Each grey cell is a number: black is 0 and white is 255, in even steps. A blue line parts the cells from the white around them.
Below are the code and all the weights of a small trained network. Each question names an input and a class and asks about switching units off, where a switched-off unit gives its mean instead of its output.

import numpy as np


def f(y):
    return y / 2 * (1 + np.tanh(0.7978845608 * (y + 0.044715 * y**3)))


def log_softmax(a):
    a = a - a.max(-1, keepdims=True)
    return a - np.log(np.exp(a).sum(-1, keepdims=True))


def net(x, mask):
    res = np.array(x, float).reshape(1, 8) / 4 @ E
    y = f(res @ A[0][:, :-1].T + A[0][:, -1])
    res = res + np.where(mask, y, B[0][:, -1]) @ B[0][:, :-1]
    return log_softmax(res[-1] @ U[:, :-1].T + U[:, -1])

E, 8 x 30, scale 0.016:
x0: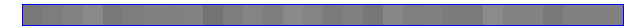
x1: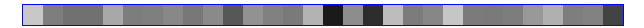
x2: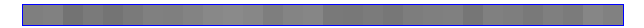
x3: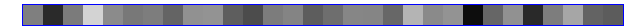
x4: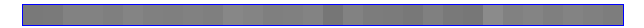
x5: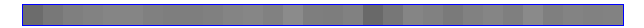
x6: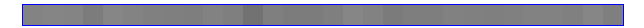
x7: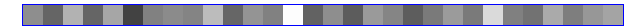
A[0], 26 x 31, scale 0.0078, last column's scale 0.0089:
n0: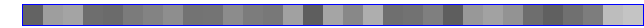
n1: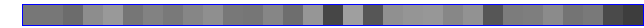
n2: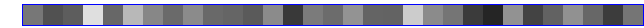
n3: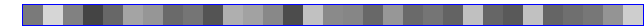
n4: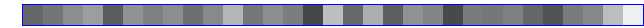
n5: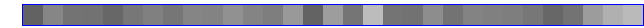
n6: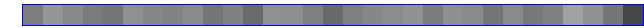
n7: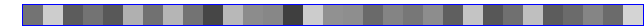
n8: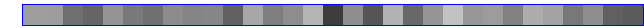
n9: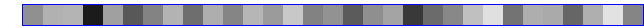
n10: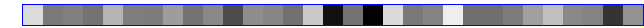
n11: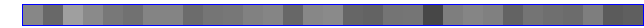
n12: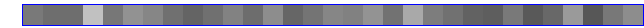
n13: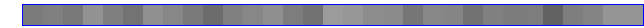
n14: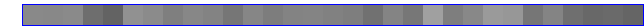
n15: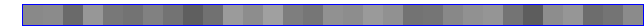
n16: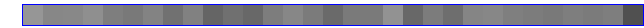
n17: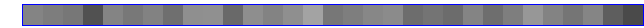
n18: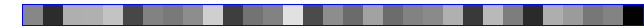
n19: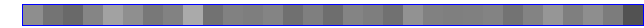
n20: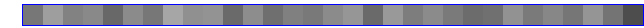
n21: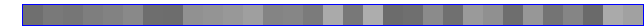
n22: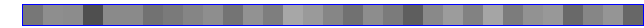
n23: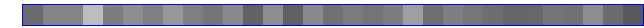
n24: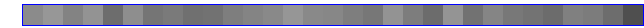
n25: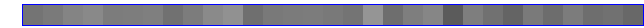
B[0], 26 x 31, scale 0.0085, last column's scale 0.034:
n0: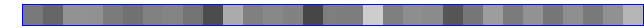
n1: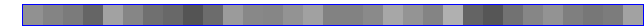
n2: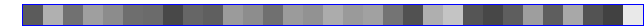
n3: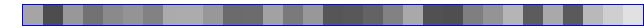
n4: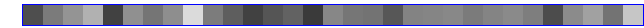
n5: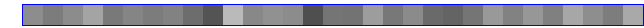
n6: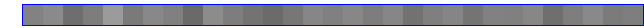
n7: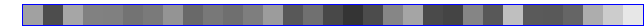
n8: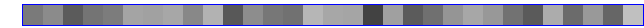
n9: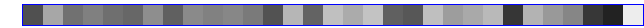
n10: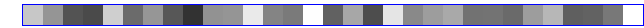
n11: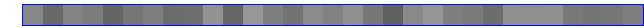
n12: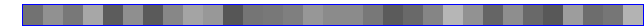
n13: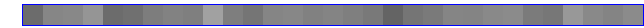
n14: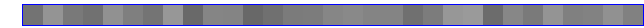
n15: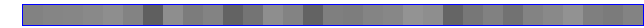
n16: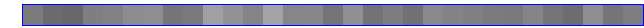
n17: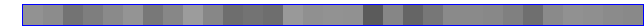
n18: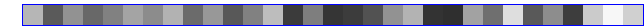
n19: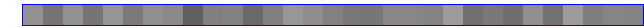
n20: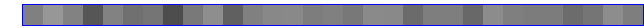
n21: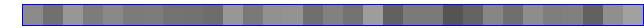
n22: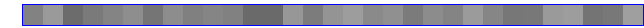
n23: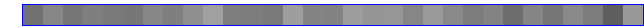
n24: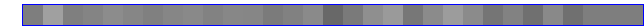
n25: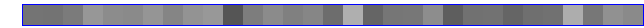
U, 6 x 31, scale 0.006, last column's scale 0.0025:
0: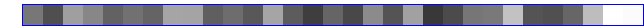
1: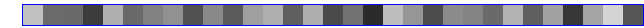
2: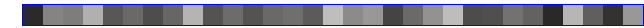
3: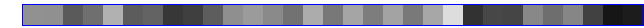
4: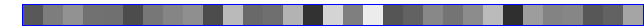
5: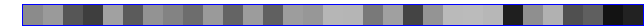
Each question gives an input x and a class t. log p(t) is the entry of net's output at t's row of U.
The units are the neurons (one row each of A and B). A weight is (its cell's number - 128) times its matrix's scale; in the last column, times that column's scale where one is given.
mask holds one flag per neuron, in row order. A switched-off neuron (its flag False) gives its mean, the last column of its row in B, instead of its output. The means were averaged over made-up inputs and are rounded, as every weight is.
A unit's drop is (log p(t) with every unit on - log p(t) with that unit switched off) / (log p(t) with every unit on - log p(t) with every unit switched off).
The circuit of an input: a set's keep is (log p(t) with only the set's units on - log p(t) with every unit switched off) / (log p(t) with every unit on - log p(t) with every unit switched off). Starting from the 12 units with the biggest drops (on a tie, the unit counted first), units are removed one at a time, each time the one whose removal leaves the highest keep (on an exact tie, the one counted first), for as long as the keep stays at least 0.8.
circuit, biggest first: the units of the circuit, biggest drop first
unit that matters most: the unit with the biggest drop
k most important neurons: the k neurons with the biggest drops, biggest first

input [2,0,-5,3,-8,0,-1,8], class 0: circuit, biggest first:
n10
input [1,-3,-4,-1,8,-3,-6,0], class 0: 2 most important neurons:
n9, n2
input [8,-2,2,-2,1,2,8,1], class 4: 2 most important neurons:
n18, n7
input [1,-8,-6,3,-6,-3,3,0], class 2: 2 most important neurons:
n7, n3
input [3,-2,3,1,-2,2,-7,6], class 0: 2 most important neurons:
n18, n2
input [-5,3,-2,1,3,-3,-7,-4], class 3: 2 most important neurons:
n18, n2
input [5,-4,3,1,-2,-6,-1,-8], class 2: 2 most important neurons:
n2, n18
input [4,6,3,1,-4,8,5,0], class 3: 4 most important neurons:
n18, n3, n7, n9
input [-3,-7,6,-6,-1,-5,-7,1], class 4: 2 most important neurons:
n9, n18
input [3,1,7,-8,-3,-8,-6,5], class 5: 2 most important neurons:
n9, n8
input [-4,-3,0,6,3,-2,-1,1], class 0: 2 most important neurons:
n18, n9
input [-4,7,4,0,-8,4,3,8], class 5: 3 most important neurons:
n9, n7, n3
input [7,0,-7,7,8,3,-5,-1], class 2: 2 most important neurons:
n10, n2
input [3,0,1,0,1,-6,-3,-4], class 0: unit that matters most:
n10
